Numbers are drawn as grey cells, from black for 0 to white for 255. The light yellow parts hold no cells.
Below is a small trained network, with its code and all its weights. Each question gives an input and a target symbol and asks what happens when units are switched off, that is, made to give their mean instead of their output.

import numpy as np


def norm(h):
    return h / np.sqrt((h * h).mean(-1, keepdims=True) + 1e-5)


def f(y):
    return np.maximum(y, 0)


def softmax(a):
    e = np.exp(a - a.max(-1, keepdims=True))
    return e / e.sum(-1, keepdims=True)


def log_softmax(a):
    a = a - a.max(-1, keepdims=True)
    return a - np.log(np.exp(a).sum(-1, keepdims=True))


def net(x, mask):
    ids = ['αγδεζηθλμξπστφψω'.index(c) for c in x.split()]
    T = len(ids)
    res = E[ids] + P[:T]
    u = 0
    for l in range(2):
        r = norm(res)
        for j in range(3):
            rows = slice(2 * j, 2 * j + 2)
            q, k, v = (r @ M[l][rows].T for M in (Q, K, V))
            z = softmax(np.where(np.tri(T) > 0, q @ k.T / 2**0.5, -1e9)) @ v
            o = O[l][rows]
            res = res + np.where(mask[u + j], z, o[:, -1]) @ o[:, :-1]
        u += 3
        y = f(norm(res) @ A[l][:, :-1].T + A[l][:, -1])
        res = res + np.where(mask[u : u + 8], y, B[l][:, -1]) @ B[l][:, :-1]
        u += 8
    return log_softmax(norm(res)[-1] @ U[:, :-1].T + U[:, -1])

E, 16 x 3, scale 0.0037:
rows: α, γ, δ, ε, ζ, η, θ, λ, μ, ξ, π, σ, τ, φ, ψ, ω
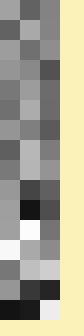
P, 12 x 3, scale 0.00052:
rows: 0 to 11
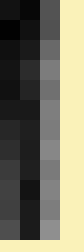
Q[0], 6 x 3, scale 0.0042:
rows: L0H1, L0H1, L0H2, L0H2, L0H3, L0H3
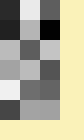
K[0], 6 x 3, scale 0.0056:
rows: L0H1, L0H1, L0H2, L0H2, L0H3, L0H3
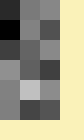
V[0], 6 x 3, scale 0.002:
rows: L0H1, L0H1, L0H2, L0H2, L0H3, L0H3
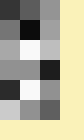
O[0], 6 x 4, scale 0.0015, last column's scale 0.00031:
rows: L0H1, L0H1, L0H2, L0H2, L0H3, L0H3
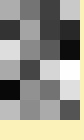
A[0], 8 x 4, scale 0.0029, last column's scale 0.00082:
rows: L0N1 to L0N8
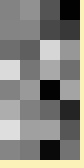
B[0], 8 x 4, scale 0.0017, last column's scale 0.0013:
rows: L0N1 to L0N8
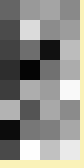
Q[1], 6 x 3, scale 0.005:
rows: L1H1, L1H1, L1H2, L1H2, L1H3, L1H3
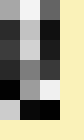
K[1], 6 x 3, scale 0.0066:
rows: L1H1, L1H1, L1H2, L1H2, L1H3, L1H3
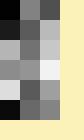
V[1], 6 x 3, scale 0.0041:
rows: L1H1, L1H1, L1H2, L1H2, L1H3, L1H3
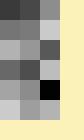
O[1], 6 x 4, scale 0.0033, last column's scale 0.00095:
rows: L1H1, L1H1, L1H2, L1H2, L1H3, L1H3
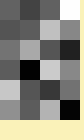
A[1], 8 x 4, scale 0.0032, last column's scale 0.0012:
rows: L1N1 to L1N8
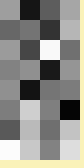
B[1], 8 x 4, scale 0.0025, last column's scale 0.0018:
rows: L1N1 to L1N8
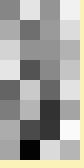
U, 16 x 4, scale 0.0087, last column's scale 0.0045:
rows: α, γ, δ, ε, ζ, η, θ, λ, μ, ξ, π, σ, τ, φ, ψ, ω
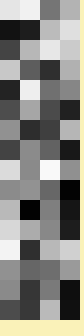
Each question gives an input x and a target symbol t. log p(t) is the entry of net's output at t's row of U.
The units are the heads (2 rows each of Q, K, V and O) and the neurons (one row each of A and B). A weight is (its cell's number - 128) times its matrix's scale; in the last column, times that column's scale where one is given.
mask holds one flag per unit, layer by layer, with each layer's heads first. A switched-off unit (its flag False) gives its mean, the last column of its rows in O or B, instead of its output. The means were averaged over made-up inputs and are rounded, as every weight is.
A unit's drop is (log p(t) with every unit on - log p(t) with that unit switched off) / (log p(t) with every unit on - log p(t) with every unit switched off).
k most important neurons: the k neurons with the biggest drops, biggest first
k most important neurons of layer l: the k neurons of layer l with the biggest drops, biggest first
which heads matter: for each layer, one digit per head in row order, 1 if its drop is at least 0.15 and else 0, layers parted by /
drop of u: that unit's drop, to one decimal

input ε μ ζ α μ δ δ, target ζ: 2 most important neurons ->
[L1N5, L1N1]
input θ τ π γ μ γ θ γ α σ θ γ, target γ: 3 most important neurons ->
[L1N1, L1N5, L0N8]
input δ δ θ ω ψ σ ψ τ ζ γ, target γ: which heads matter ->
010 / 001
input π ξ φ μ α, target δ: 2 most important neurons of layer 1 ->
[L1N7, L1N1]
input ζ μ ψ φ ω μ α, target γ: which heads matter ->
001 / 111
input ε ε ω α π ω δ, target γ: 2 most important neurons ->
[L0N8, L0N4]
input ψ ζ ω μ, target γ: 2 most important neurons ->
[L1N1, L1N5]
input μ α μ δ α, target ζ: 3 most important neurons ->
[L1N5, L1N1, L1N7]
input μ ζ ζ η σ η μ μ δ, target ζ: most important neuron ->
[L0N3]
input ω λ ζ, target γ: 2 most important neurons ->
[L1N1, L1N5]
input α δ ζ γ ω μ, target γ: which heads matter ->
000 / 110
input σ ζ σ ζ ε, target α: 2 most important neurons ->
[L0N8, L0N5]
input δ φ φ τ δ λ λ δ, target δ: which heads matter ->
000 / 001
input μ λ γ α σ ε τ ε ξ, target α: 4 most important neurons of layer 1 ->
[L1N1, L1N5, L1N7, L1N8]
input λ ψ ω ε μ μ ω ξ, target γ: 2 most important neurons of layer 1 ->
[L1N7, L1N6]
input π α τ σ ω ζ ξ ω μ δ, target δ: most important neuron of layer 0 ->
[L0N3]
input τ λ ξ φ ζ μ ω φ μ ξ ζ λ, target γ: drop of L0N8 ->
0.2
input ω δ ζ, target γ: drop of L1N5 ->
0.1
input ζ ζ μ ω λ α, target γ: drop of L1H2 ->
0.3
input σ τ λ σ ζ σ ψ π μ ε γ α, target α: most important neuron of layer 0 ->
[L0N4]
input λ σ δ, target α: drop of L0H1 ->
0.0
